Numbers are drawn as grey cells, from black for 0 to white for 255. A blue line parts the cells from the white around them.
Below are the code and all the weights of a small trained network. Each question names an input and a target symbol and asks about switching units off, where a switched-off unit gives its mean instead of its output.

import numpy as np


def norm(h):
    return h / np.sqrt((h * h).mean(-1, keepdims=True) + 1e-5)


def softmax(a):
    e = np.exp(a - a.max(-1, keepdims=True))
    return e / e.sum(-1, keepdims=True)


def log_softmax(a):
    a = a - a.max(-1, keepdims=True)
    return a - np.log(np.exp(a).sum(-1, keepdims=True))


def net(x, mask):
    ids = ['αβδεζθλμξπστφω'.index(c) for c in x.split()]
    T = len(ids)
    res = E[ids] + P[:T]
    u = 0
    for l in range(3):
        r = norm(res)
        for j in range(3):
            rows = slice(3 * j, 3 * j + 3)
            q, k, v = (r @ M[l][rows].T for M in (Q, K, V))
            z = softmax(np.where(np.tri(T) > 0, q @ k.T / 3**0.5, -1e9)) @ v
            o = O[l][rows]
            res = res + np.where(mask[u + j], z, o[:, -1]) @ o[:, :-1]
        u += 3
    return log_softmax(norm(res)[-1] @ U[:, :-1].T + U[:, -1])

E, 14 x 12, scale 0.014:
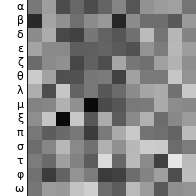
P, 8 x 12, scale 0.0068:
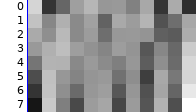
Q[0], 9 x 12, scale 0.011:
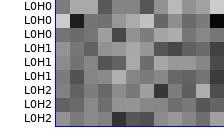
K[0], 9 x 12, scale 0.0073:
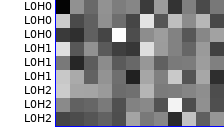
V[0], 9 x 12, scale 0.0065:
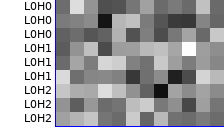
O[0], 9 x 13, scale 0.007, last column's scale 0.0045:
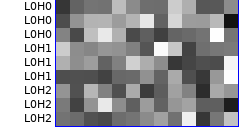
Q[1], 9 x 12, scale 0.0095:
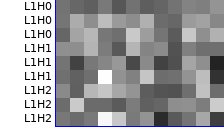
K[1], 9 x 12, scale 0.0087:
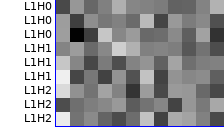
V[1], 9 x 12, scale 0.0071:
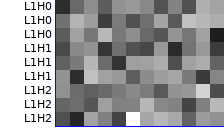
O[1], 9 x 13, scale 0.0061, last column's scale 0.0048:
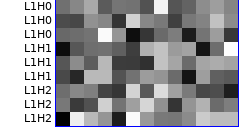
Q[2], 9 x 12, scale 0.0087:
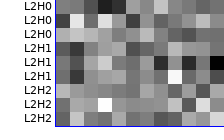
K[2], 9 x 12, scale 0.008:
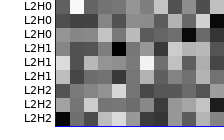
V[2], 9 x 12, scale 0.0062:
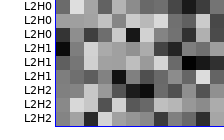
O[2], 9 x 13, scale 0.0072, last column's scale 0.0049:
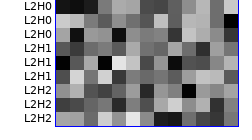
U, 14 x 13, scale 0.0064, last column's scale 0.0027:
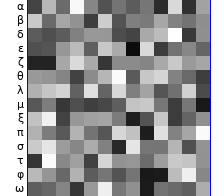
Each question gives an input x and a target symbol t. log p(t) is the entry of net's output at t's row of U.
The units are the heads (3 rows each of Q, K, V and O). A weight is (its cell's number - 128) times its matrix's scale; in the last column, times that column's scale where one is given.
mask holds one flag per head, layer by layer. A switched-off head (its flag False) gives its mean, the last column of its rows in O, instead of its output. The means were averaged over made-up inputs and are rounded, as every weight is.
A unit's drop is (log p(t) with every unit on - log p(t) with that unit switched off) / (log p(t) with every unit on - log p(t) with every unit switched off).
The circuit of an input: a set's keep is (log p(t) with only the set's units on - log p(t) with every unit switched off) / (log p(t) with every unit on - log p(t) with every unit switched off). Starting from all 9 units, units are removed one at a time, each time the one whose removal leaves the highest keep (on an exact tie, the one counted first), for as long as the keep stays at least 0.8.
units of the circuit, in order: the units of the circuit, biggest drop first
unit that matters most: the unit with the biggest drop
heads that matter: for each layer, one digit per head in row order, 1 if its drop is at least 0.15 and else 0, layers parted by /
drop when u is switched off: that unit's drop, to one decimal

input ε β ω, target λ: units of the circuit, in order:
L0H0, L2H0
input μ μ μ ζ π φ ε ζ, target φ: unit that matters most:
L0H0
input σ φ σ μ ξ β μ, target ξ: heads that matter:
110 / 100 / 101
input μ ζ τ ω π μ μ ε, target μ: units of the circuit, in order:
L0H1, L1H1
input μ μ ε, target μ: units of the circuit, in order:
L0H0, L1H1
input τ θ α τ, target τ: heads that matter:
000 / 001 / 000
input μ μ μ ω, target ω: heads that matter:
010 / 000 / 000
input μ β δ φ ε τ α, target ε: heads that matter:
100 / 000 / 010
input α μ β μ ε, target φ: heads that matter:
111 / 100 / 101
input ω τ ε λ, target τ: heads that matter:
100 / 011 / 000
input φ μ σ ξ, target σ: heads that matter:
010 / 000 / 000
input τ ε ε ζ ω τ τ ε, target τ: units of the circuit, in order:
L1H2, L0H2
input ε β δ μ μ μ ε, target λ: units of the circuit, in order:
L0H0, L0H2, L1H2, L2H0
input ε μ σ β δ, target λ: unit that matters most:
L0H0
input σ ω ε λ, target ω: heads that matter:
010 / 000 / 010
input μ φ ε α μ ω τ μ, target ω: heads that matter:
000 / 000 / 010
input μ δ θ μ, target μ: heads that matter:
100 / 001 / 000
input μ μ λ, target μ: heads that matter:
100 / 010 / 000
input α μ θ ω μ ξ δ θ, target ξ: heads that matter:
000 / 000 / 011
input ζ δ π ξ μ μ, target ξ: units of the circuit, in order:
L2H2
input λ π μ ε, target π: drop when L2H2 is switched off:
0.2
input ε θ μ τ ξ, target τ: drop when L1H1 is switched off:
0.0
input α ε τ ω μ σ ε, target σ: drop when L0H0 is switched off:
0.2
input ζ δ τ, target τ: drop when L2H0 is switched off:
0.1
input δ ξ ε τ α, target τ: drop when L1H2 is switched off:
1.0
